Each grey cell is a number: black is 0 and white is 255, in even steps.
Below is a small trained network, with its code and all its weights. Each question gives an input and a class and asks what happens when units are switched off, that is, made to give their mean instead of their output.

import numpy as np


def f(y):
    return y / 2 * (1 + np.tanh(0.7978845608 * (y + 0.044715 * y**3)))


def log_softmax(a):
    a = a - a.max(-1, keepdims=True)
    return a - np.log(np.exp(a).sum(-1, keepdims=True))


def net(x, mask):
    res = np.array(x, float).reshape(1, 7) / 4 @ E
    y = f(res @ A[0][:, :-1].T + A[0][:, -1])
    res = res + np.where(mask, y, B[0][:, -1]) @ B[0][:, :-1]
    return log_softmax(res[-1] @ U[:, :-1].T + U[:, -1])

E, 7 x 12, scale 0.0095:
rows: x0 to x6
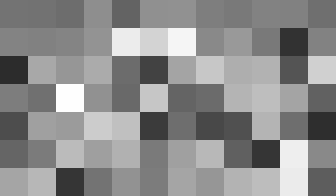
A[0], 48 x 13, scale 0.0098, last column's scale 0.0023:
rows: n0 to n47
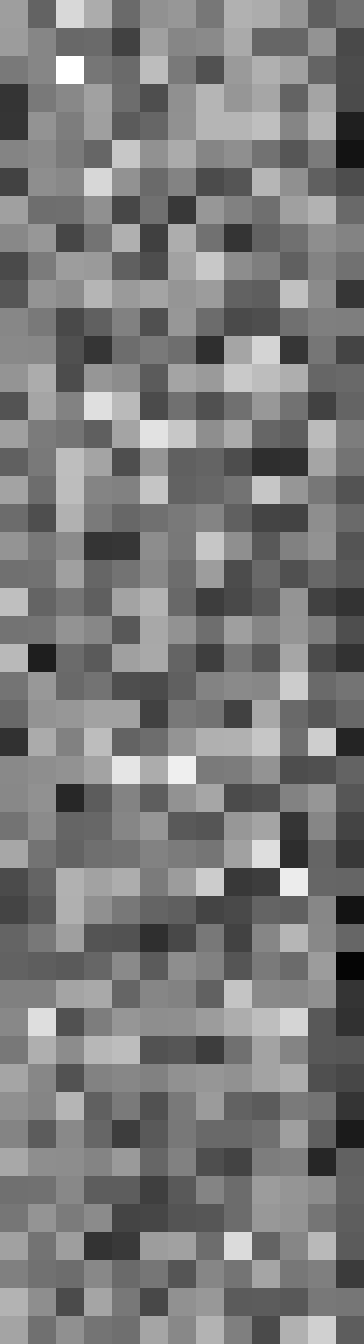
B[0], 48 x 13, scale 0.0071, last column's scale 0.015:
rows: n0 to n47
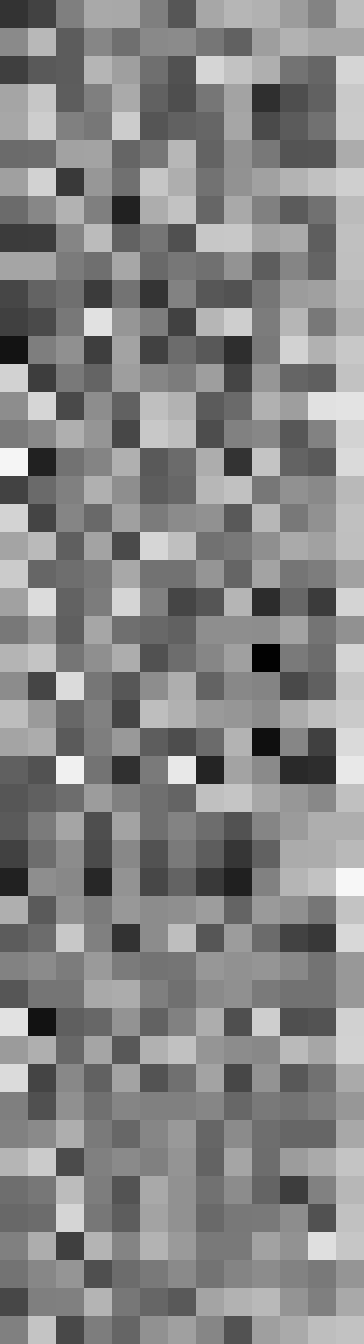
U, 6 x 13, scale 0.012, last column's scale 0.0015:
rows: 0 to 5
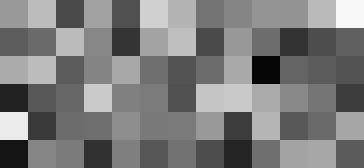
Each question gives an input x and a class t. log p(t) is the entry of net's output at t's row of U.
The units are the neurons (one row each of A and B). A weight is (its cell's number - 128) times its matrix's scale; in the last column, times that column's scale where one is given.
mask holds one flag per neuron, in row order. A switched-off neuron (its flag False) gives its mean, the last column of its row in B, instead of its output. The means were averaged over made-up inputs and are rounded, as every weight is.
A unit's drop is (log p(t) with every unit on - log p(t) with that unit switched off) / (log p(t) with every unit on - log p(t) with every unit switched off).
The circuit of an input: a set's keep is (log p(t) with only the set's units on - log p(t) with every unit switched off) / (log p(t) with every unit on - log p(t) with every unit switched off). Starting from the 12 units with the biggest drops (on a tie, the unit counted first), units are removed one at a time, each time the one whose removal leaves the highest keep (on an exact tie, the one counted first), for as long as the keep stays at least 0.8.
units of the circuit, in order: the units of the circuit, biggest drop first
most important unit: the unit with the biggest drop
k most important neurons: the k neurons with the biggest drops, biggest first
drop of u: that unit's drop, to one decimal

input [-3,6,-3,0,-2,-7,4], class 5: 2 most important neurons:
n12, n30
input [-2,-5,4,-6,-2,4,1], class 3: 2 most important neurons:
n28, n27
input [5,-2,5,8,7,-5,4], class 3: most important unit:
n2
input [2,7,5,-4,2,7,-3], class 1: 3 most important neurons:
n27, n12, n5
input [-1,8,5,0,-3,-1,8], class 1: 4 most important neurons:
n27, n15, n16, n5
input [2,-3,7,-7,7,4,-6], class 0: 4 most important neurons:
n14, n25, n6, n21
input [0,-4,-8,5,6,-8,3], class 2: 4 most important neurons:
n21, n23, n31, n41
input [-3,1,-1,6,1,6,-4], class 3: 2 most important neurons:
n2, n0
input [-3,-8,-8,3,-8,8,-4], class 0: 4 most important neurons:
n47, n19, n44, n27
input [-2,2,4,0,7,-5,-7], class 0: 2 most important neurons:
n14, n6
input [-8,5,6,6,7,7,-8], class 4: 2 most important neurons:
n16, n18
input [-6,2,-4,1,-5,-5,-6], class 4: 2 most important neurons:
n16, n31
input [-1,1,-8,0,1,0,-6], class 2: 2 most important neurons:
n21, n23
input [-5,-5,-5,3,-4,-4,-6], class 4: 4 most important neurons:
n16, n27, n18, n26
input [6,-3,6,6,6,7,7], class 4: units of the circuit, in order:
n36
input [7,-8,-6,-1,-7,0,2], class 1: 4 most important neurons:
n24, n33, n7, n14
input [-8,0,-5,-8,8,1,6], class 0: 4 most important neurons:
n14, n41, n37, n25
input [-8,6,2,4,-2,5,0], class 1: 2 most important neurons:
n27, n15
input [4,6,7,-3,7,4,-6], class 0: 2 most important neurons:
n14, n6
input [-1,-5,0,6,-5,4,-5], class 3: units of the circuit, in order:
n2
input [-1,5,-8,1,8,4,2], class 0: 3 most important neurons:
n14, n37, n6
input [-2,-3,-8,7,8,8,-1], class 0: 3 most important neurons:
n14, n37, n6
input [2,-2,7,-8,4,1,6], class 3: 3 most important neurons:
n8, n28, n46
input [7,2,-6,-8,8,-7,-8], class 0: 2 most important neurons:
n14, n41
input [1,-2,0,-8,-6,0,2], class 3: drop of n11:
0.1
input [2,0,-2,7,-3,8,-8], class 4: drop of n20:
0.2
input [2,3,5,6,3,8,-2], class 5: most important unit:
n31
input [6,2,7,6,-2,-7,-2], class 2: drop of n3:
0.2
